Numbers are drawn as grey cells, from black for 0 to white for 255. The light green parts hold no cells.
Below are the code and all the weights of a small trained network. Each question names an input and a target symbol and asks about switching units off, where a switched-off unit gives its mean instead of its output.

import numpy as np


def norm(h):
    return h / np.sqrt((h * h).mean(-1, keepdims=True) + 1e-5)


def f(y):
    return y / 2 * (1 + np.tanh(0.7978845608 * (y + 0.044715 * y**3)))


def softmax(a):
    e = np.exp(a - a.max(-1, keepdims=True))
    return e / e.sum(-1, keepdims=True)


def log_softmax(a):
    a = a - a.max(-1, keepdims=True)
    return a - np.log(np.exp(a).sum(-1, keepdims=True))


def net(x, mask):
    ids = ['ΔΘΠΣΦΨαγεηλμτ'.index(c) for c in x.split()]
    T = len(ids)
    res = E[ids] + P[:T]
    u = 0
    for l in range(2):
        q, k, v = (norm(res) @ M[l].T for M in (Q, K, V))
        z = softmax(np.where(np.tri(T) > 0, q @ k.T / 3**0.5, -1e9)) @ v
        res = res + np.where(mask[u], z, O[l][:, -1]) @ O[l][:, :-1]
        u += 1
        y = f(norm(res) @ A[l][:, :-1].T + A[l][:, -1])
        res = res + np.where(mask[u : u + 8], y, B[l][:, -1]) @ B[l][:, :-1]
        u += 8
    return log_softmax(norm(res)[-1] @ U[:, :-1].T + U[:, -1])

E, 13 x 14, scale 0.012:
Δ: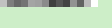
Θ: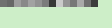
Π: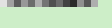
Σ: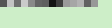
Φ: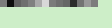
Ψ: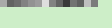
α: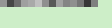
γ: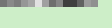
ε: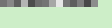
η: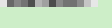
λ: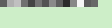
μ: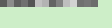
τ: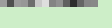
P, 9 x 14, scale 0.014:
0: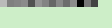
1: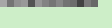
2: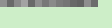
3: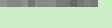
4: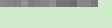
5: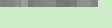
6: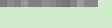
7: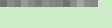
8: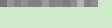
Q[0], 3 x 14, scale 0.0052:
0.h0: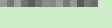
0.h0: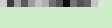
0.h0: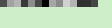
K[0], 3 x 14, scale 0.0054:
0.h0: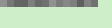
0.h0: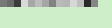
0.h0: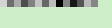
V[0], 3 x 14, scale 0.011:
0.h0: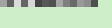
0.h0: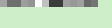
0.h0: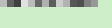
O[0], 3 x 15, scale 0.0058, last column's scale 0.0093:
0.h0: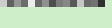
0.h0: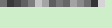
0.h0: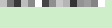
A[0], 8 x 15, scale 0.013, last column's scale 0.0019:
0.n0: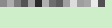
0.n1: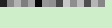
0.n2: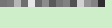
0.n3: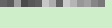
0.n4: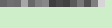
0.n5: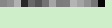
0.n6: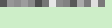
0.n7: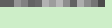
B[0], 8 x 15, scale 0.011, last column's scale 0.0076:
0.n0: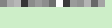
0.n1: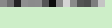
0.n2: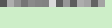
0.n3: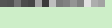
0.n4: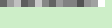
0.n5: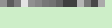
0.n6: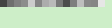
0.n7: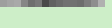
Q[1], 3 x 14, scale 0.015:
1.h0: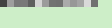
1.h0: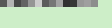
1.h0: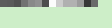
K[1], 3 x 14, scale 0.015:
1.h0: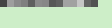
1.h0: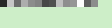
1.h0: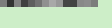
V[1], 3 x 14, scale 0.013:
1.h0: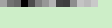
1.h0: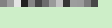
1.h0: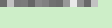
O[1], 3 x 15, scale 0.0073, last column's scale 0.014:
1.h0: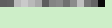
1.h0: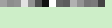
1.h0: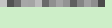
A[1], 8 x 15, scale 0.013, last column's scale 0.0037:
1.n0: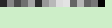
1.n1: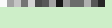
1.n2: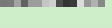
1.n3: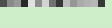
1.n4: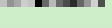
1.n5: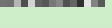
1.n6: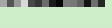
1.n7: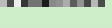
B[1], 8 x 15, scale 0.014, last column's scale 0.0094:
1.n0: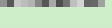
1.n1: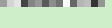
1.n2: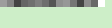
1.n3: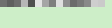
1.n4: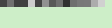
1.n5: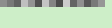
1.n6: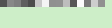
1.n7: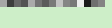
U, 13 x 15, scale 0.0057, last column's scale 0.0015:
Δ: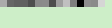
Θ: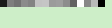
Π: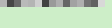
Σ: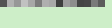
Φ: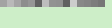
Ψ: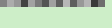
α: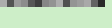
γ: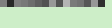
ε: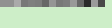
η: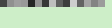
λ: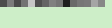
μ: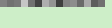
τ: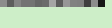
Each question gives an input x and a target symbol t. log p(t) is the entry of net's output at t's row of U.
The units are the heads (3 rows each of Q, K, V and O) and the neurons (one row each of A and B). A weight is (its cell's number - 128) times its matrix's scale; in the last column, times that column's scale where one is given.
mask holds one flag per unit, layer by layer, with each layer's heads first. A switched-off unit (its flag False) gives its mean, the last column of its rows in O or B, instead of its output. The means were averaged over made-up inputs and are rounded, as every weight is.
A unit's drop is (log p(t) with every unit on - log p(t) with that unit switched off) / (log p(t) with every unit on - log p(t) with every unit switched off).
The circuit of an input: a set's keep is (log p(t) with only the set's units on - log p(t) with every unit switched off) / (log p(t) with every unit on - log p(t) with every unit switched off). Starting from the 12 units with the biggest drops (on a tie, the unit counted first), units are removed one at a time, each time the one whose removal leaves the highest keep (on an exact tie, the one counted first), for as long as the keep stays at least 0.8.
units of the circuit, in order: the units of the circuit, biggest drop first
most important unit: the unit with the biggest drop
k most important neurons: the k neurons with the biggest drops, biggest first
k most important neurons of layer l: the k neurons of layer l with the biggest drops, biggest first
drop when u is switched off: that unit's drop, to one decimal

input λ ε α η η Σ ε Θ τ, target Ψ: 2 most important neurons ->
(1.n1, 0.n4)
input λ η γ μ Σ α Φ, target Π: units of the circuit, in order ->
(0.h0, 1.h0)
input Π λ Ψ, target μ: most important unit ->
1.n5
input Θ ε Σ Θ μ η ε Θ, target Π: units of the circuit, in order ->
(1.n0, 0.n4)
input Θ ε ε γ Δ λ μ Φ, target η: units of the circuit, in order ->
(0.h0, 0.n3, 1.h0)
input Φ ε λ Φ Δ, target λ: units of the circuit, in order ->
(1.n4, 1.h0, 0.h0)
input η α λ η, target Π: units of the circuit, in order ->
(1.h0, 0.h0)
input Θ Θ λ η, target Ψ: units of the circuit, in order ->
(0.h0, 1.h0, 1.n1)
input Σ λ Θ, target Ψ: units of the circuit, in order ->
(0.n2, 0.h0, 1.h0, 1.n1)
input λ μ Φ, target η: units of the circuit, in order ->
(0.h0, 1.h0, 0.n5)
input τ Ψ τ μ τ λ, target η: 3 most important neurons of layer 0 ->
(0.n5, 0.n4, 0.n1)
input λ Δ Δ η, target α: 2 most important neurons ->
(0.n0, 0.n5)
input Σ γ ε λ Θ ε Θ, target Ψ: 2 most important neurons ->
(1.n1, 0.n2)
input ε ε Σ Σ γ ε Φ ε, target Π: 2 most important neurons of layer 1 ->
(1.n0, 1.n2)
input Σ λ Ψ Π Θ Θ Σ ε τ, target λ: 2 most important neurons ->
(1.n4, 0.n4)
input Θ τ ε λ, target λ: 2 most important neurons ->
(1.n4, 0.n6)
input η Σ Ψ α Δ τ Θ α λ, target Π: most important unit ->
1.h0
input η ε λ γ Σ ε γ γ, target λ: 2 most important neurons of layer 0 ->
(0.n4, 0.n6)
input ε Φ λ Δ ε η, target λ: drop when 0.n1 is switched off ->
0.0
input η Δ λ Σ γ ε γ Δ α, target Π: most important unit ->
0.h0
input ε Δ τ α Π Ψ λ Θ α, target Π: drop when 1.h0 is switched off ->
0.5
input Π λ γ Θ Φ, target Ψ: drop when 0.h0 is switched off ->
1.2
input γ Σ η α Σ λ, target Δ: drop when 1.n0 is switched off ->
0.1
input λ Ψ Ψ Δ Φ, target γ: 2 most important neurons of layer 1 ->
(1.n5, 1.n7)
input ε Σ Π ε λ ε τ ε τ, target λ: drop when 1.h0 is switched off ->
0.3
